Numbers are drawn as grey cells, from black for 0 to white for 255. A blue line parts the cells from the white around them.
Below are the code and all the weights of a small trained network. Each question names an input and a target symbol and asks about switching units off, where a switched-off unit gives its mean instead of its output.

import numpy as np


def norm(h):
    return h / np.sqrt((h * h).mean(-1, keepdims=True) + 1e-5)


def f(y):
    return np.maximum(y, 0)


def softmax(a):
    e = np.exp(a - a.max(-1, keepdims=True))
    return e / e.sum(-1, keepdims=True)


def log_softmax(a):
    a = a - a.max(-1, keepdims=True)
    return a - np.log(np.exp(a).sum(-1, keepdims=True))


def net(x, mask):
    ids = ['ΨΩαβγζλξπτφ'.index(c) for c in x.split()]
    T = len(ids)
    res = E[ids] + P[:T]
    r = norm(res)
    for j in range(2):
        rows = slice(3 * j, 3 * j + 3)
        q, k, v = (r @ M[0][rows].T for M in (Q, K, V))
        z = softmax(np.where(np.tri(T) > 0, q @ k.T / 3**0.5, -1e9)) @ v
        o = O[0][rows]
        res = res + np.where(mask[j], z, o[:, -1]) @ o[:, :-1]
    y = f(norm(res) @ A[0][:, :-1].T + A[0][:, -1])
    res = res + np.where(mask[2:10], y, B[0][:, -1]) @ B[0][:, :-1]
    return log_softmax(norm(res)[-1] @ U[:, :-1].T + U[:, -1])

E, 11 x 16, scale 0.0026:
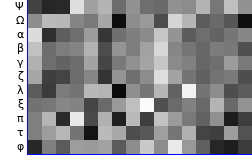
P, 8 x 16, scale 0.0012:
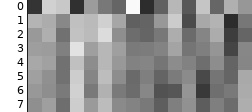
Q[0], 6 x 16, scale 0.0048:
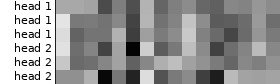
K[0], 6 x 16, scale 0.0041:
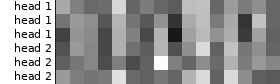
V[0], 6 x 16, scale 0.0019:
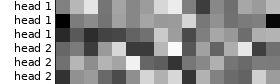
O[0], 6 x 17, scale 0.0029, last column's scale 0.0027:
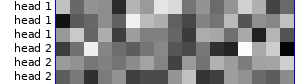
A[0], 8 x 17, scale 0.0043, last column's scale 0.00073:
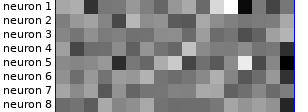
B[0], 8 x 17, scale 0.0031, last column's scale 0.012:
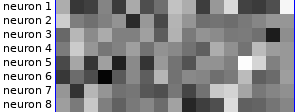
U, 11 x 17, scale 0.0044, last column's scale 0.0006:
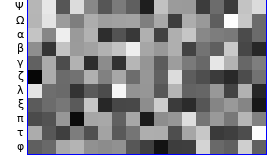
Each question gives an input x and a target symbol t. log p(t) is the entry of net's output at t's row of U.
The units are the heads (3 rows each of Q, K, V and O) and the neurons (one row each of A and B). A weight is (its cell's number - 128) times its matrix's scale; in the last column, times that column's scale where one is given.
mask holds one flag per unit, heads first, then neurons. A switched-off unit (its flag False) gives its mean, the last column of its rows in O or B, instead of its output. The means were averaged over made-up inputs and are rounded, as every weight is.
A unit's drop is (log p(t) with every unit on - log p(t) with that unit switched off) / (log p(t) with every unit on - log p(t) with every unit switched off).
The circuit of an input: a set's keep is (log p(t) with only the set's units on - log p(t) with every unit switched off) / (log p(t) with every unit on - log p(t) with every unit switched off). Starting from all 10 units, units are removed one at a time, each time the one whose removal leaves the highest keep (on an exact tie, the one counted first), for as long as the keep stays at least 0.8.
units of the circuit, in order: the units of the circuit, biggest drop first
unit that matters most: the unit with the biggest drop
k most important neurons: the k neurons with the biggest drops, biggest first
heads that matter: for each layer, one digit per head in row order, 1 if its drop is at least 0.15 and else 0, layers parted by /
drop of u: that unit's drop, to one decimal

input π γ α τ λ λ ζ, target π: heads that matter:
01
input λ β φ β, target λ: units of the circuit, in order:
(head 2; head 1; neuron 1; neuron 2)
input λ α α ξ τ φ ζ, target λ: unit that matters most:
head 2
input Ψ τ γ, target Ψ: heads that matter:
11
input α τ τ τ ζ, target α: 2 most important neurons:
(neuron 1; neuron 7)
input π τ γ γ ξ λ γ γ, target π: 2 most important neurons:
(neuron 1; neuron 6)
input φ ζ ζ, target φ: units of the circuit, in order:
(head 1; head 2; neuron 1; neuron 8)
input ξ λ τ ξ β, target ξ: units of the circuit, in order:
(head 2; neuron 1)
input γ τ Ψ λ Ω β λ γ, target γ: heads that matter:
11
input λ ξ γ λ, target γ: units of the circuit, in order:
(head 2; head 1; neuron 5)
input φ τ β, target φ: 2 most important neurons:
(neuron 1; neuron 8)
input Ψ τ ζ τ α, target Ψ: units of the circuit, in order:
(head 2; head 1; neuron 1)
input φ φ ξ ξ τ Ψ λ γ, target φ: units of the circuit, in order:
(head 2; head 1; neuron 1; neuron 8)
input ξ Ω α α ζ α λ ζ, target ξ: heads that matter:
01
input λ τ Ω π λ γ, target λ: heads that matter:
11
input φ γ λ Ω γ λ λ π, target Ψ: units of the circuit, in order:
(head 2; neuron 1; neuron 2)
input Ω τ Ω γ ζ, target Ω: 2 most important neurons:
(neuron 1; neuron 4)
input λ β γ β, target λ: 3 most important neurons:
(neuron 1; neuron 2; neuron 6)
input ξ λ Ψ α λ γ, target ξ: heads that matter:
01
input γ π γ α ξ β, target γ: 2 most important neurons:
(neuron 5; neuron 1)
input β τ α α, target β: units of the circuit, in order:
(head 2; neuron 1; head 1)
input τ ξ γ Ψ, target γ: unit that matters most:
head 1
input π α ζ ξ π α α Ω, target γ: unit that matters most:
head 2
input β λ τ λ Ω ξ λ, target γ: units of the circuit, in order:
(head 1; head 2; neuron 5)
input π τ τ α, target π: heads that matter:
01
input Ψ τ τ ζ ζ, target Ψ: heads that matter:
11
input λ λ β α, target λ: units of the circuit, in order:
(head 2; neuron 1; head 1; neuron 2)
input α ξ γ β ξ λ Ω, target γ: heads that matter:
01
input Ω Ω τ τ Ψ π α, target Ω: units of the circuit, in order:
(head 2; neuron 1; neuron 4)
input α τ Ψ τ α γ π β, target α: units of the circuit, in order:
(head 2; neuron 1; neuron 7)
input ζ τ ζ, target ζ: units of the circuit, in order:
(head 2; neuron 1; head 1)
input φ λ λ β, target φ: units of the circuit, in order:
(head 2; head 1; neuron 1; neuron 8)
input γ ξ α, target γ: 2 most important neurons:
(neuron 1; neuron 5)
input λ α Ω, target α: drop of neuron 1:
0.4
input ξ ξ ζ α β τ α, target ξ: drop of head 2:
0.9
